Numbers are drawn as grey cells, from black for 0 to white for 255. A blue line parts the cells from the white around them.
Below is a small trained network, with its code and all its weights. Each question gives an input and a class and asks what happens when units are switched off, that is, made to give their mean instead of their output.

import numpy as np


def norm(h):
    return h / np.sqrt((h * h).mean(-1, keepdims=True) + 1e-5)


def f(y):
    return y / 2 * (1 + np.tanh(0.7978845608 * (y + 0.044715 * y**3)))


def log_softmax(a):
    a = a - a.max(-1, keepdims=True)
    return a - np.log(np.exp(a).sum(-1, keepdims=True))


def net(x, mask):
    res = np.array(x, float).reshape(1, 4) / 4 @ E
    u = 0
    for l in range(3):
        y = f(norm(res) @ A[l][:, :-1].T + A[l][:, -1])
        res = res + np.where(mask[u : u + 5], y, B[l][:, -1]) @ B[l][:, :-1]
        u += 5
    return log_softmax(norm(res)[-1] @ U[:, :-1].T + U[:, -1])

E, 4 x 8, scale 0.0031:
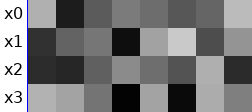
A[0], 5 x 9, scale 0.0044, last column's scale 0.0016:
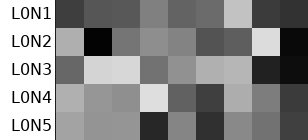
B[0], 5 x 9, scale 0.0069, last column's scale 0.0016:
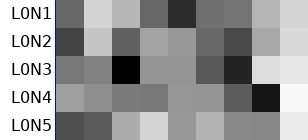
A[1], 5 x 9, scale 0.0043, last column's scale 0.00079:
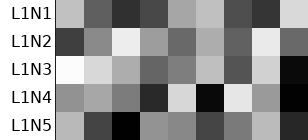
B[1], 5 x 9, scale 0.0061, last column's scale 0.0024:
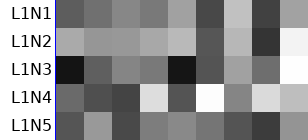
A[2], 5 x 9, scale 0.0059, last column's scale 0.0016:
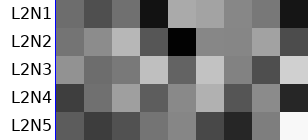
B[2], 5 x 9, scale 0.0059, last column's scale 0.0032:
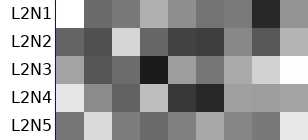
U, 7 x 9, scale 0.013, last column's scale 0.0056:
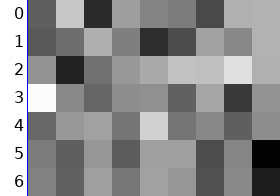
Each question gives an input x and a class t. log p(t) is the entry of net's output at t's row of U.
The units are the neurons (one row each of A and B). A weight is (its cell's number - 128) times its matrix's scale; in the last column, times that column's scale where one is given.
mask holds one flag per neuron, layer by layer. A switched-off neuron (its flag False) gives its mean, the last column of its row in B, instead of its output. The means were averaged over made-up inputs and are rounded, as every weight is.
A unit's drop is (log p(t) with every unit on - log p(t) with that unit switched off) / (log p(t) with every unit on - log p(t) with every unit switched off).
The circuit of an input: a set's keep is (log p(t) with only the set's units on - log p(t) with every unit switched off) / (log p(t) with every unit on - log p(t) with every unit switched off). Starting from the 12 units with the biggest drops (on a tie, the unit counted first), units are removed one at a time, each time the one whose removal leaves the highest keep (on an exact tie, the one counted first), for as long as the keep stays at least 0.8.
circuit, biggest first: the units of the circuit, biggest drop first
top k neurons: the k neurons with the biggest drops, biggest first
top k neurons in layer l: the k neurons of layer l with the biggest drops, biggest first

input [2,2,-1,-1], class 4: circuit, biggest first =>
(L1N2)
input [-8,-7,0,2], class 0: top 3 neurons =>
(L0N3 L1N2 L2N1)
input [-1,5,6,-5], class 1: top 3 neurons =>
(L0N1 L0N5 L1N4)
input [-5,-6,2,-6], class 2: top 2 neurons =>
(L2N3 L0N2)
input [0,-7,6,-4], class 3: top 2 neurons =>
(L0N4 L1N3)
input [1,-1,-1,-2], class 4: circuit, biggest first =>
(L0N1 L1N4 L2N4)
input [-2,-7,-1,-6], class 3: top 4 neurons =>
(L0N4 L1N4 L0N5 L1N1)
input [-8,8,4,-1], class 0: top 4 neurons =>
(L0N3 L0N4 L0N1 L2N2)
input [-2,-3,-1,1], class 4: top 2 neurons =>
(L0N4 L2N4)
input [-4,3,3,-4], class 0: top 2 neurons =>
(L0N3 L0N5)
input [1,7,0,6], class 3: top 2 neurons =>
(L2N1 L2N4)
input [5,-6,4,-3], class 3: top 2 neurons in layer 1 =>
(L1N3 L1N4)
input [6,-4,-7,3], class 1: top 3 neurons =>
(L1N3 L0N3 L2N2)
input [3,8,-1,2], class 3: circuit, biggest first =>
(L2N1)
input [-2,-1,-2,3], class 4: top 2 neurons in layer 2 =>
(L2N4 L2N3)
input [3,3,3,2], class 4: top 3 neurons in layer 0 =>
(L0N3 L0N5 L0N1)
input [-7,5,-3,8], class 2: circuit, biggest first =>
(L1N4 L0N2)
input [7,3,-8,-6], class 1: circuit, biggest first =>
(L1N3 L2N2)
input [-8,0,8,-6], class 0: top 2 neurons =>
(L0N3 L1N3)
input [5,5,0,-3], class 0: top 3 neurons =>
(L0N2 L0N4 L2N5)
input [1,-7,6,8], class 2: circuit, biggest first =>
(L1N4)
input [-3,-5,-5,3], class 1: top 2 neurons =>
(L1N3 L1N2)
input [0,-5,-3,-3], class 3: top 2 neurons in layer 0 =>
(L0N4 L0N1)
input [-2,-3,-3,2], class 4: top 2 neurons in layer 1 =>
(L1N1 L1N2)
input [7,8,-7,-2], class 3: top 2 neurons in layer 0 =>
(L0N3 L0N1)
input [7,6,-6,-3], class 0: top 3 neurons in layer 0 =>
(L0N2 L0N1 L0N4)
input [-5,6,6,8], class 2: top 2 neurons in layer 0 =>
(L0N4 L0N2)
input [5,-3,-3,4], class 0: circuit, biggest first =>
(L0N2)
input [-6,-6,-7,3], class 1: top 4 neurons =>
(L1N3 L0N2 L1N2 L2N2)
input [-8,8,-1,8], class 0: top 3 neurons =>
(L0N3 L1N4 L0N4)
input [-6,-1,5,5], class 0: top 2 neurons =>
(L0N3 L1N3)
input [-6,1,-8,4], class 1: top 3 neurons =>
(L1N3 L2N2 L0N2)
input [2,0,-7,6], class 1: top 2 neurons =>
(L1N3 L2N2)
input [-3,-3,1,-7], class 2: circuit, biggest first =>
(L2N3)
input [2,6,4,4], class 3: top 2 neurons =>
(L2N1 L1N3)
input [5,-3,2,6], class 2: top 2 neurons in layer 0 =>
(L0N3 L0N5)
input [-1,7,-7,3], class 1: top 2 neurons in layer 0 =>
(L0N4 L0N3)
